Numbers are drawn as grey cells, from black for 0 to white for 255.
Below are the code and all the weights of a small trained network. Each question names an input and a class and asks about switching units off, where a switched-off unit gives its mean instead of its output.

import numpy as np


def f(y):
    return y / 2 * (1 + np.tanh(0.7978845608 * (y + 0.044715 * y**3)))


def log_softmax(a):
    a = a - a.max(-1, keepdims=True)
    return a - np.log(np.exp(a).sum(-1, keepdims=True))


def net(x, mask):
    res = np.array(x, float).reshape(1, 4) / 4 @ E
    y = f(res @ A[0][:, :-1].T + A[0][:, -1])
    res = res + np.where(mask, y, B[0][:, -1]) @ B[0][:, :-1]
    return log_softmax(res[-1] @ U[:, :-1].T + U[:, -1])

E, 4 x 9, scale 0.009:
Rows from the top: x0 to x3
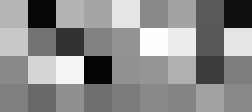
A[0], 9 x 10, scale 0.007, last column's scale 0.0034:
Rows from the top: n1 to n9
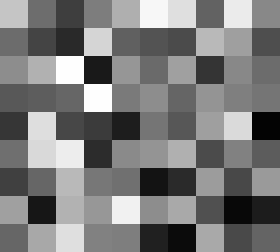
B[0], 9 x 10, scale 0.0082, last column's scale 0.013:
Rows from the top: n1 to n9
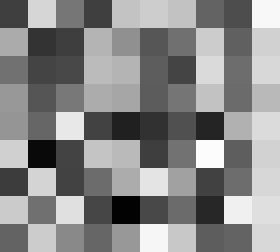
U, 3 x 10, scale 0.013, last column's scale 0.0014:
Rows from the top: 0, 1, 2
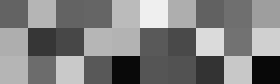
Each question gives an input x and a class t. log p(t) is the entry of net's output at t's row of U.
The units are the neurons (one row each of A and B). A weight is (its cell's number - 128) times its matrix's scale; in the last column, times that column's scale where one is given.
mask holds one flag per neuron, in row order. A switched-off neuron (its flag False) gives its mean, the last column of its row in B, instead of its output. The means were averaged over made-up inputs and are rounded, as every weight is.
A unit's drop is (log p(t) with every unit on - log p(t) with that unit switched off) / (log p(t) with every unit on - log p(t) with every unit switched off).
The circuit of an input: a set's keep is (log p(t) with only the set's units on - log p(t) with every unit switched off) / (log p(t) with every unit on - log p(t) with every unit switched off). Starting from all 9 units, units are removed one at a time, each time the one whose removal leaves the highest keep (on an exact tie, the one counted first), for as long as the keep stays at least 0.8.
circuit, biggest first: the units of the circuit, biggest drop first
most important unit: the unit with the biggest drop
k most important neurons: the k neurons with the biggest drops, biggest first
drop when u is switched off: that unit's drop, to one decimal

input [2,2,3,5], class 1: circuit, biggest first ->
(n9)
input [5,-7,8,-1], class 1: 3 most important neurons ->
(n6 n3 n1)
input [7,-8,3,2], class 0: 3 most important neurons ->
(n7 n9 n5)
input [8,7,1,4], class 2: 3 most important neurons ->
(n8 n7 n9)
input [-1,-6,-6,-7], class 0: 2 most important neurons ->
(n7 n9)
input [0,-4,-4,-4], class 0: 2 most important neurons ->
(n7 n6)
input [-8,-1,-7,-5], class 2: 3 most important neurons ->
(n5 n6 n3)
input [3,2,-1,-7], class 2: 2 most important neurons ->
(n7 n9)
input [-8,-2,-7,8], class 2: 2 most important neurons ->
(n5 n6)
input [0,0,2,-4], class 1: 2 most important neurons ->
(n1 n8)
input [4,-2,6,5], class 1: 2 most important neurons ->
(n3 n6)
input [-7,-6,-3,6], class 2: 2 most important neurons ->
(n5 n1)
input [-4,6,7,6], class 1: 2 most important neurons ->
(n6 n3)
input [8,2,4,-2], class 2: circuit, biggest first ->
(n8)
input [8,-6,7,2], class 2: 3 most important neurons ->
(n8 n1 n2)
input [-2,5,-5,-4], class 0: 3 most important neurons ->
(n1 n6 n3)
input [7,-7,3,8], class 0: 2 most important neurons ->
(n7 n9)
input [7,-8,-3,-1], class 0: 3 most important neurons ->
(n7 n9 n5)
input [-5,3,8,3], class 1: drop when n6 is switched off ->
0.4
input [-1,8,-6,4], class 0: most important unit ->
n1
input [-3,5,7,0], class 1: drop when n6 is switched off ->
0.8
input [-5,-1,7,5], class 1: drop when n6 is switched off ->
0.7
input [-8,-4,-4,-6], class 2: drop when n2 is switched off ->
0.0
